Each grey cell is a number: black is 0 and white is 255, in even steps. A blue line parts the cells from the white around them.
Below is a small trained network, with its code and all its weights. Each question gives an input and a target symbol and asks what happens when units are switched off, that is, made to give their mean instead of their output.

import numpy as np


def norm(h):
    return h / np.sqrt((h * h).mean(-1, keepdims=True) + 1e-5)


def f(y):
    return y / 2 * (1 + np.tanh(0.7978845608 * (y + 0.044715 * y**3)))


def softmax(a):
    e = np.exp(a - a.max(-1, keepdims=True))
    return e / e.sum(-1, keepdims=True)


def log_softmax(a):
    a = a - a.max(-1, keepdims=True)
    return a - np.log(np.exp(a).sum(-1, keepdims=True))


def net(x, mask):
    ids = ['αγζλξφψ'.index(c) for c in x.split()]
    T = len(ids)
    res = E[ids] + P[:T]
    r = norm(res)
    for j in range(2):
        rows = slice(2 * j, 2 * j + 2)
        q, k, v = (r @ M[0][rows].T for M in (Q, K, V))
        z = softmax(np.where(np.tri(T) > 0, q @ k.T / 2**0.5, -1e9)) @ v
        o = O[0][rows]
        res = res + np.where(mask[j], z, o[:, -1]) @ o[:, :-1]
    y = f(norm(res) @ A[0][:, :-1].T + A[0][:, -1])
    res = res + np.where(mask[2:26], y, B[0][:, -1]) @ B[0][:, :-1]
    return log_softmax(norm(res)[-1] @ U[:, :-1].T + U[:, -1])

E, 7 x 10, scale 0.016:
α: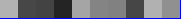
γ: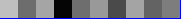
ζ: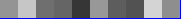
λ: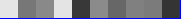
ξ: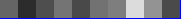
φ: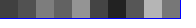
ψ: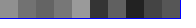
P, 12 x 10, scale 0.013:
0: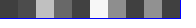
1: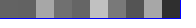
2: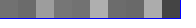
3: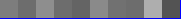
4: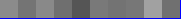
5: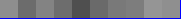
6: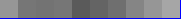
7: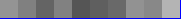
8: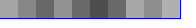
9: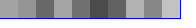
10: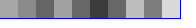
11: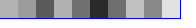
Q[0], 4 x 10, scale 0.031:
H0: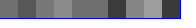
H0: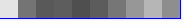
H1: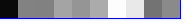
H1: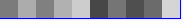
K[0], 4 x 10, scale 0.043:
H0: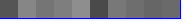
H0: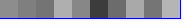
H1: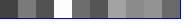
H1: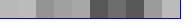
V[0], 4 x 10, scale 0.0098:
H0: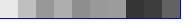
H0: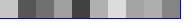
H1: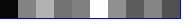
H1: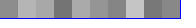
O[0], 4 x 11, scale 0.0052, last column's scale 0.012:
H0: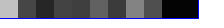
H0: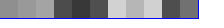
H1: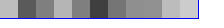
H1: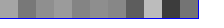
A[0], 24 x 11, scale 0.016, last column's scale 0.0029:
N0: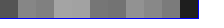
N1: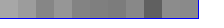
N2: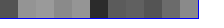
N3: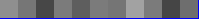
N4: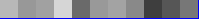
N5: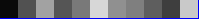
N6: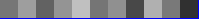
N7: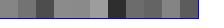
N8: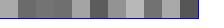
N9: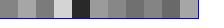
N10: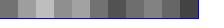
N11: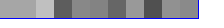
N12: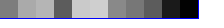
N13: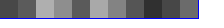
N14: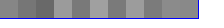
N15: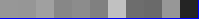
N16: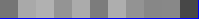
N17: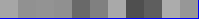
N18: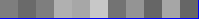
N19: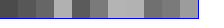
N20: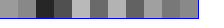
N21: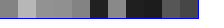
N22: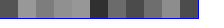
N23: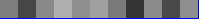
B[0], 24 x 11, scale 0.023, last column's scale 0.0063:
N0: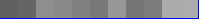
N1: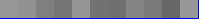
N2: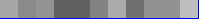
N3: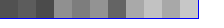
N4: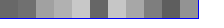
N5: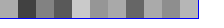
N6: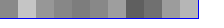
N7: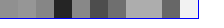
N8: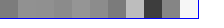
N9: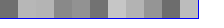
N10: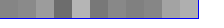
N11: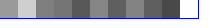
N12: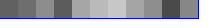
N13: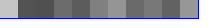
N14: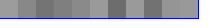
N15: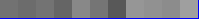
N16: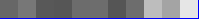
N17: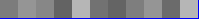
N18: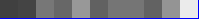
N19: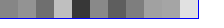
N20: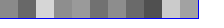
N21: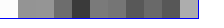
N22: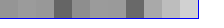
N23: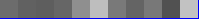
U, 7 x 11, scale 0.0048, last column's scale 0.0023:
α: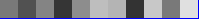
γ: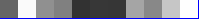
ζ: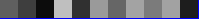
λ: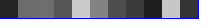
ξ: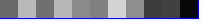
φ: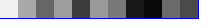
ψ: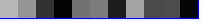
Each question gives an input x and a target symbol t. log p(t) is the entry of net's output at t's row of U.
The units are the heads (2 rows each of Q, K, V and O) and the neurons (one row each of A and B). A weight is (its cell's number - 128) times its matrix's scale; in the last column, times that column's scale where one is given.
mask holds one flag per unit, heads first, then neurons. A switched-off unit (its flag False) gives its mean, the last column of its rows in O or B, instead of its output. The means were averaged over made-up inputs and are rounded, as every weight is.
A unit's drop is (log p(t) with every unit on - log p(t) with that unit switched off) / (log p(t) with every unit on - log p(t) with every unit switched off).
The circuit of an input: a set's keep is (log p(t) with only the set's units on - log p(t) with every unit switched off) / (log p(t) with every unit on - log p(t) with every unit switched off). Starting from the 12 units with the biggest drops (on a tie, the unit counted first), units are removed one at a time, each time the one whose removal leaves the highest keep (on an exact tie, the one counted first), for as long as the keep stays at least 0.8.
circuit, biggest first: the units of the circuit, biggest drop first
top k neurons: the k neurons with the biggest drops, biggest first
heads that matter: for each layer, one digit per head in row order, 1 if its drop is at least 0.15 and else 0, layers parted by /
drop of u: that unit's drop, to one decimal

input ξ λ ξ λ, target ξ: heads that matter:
00
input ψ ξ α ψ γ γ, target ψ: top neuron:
[N11]
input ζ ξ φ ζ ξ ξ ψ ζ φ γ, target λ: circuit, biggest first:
[H0, N18]
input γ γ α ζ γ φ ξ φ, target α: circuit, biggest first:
[N2, N11]
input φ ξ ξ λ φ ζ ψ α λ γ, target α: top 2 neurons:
[N12, N5]
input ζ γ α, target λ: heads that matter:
00
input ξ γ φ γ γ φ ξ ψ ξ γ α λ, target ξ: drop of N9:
0.2
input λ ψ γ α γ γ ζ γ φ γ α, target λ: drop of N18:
0.2
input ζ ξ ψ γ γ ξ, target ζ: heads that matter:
00
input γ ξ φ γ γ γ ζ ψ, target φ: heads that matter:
00
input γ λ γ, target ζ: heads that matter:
10
